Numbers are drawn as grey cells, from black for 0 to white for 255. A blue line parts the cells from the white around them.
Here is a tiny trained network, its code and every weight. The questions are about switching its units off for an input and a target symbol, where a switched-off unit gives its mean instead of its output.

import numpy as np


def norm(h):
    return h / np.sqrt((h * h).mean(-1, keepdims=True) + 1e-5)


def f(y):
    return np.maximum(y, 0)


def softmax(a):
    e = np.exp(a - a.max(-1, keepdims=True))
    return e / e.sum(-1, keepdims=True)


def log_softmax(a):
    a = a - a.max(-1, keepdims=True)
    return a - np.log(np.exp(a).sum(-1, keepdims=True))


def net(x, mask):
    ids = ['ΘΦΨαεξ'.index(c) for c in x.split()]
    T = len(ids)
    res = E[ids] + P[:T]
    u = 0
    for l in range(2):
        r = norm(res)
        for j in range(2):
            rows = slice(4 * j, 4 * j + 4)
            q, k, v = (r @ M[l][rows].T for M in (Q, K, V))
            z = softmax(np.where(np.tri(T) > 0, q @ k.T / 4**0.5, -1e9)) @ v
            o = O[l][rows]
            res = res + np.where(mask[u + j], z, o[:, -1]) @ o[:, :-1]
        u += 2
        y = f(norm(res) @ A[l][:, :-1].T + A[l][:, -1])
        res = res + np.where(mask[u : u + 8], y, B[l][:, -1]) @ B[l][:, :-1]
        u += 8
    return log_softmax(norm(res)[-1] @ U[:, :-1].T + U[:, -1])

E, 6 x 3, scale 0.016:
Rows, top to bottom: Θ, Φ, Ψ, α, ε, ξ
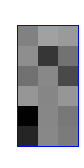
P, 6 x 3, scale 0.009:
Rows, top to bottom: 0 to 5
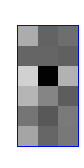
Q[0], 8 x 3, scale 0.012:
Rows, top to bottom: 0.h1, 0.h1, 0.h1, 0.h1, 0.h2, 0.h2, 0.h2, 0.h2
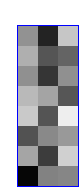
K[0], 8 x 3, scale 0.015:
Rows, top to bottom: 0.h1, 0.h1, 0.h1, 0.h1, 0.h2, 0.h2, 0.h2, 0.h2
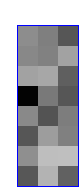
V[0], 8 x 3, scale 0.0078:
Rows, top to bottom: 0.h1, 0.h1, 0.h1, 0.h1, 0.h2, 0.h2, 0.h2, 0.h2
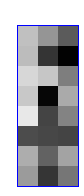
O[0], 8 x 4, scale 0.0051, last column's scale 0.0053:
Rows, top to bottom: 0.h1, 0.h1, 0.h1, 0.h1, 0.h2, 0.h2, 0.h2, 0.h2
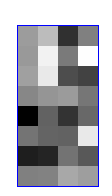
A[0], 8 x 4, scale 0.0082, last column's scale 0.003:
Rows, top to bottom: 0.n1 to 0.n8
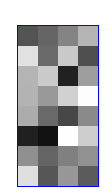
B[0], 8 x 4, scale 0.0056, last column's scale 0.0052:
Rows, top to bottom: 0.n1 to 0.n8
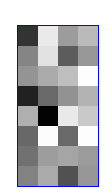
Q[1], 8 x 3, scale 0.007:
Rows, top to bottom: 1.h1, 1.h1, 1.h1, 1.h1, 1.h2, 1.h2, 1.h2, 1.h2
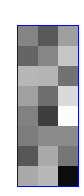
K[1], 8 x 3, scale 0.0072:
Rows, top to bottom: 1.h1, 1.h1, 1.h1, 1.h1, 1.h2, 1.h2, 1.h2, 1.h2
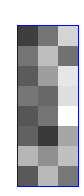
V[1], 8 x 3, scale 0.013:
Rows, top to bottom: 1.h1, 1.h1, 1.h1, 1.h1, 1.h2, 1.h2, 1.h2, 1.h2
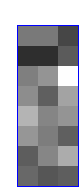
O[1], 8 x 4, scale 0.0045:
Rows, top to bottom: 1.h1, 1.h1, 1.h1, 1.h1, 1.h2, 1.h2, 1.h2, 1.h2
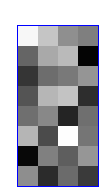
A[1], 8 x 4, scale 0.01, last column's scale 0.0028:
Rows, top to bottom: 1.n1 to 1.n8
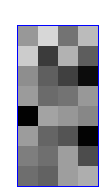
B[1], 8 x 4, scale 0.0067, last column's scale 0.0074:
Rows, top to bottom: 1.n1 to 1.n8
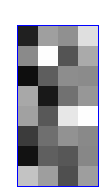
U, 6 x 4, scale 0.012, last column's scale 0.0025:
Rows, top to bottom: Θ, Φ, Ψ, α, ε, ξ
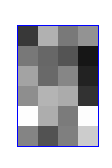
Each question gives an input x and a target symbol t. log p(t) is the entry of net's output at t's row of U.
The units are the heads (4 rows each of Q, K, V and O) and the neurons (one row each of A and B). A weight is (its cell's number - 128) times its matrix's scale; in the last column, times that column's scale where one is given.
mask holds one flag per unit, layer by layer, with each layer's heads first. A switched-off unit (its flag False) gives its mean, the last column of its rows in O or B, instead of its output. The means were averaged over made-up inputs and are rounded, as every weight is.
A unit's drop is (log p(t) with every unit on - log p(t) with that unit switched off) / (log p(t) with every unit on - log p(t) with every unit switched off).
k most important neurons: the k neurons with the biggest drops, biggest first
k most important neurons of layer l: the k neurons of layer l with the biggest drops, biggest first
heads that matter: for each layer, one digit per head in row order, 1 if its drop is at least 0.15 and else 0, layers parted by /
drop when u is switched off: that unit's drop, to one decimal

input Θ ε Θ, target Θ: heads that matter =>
00 / 00
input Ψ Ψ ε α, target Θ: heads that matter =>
10 / 00
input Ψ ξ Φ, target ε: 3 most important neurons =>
[1.n2; 1.n1; 0.n6]
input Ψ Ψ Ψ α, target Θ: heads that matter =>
11 / 00
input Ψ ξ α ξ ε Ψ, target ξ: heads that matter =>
10 / 00
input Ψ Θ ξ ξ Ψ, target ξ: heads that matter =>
00 / 00
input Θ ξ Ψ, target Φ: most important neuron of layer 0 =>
[0.n3]
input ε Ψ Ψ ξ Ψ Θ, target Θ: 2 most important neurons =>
[0.n6; 0.n5]
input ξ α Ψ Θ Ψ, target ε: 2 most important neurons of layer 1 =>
[1.n1; 1.n8]
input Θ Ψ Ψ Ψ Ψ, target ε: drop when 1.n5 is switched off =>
-0.1
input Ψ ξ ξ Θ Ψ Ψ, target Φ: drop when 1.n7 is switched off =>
0.0
